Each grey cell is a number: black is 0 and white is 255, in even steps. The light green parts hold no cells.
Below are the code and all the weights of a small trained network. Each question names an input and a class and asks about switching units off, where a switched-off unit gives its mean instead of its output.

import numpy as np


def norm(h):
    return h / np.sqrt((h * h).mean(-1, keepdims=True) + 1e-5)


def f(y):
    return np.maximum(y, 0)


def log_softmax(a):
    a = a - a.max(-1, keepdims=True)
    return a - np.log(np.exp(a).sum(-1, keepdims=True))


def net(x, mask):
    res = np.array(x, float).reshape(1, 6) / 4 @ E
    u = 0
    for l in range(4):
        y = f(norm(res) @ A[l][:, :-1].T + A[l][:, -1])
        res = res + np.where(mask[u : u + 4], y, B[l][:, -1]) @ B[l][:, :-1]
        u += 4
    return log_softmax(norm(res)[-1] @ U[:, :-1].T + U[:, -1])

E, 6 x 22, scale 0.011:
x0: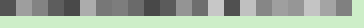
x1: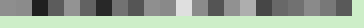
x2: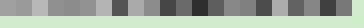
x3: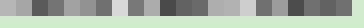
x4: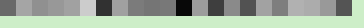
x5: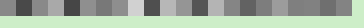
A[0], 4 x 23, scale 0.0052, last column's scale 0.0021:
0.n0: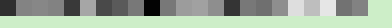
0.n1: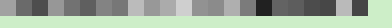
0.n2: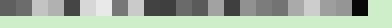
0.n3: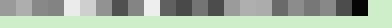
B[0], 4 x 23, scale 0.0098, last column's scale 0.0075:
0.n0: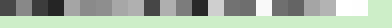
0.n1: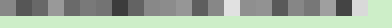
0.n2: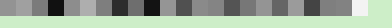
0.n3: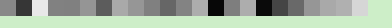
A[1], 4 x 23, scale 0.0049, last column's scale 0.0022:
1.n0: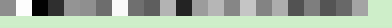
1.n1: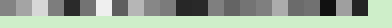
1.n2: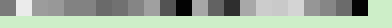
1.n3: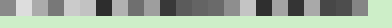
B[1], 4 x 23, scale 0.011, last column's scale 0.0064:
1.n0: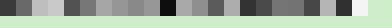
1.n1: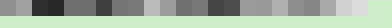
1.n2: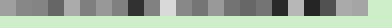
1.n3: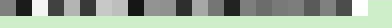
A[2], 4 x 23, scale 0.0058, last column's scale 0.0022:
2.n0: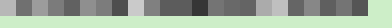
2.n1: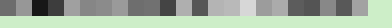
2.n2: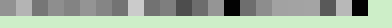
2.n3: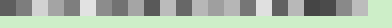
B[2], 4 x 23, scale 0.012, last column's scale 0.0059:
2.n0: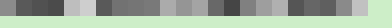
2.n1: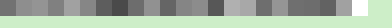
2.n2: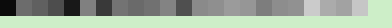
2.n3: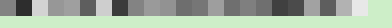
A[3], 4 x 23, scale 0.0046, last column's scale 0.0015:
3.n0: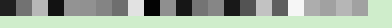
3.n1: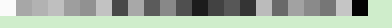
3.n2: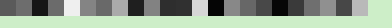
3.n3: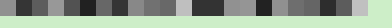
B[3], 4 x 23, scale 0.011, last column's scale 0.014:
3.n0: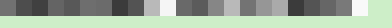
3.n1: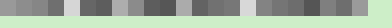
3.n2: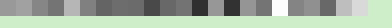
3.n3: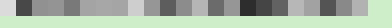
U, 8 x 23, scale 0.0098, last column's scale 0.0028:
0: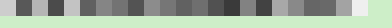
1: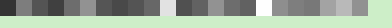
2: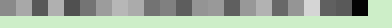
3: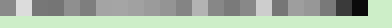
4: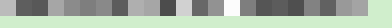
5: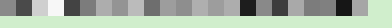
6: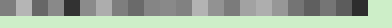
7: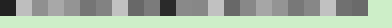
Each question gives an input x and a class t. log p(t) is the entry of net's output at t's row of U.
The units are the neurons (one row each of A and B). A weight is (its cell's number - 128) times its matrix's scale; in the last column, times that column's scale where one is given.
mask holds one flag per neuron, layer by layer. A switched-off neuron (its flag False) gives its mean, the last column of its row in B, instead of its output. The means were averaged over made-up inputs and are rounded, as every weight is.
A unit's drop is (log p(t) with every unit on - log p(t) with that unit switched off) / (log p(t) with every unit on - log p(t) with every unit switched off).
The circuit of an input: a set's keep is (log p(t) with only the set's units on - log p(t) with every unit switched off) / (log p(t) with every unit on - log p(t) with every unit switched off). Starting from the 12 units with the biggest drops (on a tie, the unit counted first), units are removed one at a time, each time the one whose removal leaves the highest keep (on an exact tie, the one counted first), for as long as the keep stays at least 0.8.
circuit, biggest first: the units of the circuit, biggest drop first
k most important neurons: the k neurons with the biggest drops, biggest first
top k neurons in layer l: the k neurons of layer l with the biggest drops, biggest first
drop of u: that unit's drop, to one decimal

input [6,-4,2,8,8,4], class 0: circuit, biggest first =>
[1.n3]
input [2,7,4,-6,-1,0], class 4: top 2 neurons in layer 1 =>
[1.n3, 1.n1]
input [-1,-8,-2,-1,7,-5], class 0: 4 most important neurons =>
[2.n3, 1.n2, 0.n3, 3.n1]
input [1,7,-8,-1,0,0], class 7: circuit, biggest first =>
[3.n0, 1.n0, 0.n2, 0.n3]
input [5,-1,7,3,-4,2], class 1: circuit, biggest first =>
[1.n1, 2.n2]
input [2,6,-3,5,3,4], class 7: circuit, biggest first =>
[1.n0, 3.n0]
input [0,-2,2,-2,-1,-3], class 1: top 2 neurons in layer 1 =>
[1.n0, 1.n3]
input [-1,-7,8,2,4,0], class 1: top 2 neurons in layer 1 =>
[1.n1, 1.n0]
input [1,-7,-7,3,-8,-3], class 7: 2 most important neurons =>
[3.n0, 3.n3]
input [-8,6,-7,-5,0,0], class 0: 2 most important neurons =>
[3.n2, 0.n0]
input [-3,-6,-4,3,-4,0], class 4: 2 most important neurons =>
[1.n3, 3.n2]
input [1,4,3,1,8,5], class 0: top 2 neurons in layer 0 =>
[0.n1, 0.n2]
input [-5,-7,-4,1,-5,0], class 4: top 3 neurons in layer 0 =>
[0.n1, 0.n2, 0.n0]
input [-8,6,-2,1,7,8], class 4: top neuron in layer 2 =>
[2.n0]
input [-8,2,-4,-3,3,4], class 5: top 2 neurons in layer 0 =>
[0.n0, 0.n2]
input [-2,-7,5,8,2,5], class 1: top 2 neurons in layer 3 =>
[3.n0, 3.n3]
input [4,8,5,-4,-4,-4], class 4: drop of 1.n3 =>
0.2
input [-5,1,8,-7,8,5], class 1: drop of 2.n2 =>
0.2
